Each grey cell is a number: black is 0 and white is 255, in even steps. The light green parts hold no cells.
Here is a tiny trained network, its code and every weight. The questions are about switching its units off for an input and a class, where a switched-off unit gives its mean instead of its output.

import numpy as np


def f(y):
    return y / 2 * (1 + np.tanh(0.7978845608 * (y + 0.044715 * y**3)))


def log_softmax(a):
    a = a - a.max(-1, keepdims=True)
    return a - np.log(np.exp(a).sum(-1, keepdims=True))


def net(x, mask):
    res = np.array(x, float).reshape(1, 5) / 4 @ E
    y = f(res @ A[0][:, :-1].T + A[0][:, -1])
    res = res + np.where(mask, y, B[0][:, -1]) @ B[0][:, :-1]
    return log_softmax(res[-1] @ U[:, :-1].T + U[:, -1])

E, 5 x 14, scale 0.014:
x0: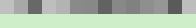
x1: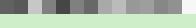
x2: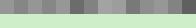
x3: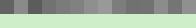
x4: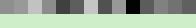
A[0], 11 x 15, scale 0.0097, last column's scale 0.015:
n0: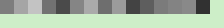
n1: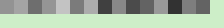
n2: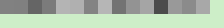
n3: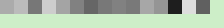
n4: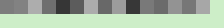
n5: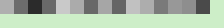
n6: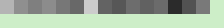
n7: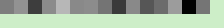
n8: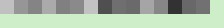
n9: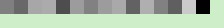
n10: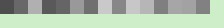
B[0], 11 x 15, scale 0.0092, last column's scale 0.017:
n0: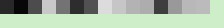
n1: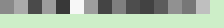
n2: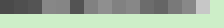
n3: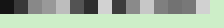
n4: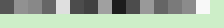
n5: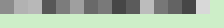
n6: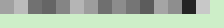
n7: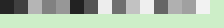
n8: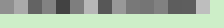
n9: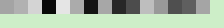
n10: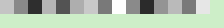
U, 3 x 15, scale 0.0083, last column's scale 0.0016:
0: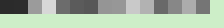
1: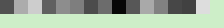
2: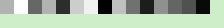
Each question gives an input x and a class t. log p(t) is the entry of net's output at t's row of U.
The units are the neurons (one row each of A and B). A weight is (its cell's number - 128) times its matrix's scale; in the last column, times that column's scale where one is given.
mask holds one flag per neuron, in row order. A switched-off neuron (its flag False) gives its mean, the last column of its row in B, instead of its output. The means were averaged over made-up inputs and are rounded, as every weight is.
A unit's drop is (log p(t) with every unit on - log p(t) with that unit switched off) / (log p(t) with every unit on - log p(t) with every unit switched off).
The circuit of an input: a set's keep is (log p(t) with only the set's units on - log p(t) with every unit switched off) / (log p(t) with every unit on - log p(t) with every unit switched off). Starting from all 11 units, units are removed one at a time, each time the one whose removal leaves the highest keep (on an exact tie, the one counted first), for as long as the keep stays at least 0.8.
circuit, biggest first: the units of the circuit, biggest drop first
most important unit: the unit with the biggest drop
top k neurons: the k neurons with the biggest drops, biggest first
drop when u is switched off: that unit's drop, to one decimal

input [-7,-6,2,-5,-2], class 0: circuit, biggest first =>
(n7)
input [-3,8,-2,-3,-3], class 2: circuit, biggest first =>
(n10, n7)
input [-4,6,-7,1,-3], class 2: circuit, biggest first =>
(n10, n7)
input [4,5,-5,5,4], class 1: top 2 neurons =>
(n9, n7)
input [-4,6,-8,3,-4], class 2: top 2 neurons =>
(n10, n7)
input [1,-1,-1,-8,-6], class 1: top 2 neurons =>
(n5, n0)
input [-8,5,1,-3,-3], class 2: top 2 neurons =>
(n10, n7)
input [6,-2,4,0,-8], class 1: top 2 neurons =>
(n5, n0)
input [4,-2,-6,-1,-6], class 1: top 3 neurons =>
(n5, n0, n10)
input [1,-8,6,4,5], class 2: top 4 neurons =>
(n1, n6, n8, n3)
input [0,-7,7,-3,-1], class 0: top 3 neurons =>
(n7, n4, n9)
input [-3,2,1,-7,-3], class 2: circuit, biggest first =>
(n7, n10)
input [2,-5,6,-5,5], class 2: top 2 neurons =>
(n1, n8)
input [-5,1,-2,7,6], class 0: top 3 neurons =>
(n0, n5, n9)
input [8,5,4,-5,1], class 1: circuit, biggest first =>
(n9)
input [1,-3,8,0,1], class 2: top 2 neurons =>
(n3, n4)
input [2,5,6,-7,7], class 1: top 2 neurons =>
(n9, n4)
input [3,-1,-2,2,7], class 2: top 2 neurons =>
(n1, n7)
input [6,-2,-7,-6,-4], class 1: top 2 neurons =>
(n5, n0)
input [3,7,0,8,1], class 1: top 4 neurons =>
(n9, n7, n0, n2)
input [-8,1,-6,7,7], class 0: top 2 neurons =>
(n0, n5)
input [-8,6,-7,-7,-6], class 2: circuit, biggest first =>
(n10)
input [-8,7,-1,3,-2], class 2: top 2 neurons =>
(n10, n7)
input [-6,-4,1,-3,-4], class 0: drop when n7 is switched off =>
0.1
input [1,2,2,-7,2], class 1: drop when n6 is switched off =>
-0.1
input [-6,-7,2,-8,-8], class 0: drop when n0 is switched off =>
0.0
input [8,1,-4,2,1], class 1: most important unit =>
n3
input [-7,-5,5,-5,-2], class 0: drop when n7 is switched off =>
0.2
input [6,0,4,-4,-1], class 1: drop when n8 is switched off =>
0.1
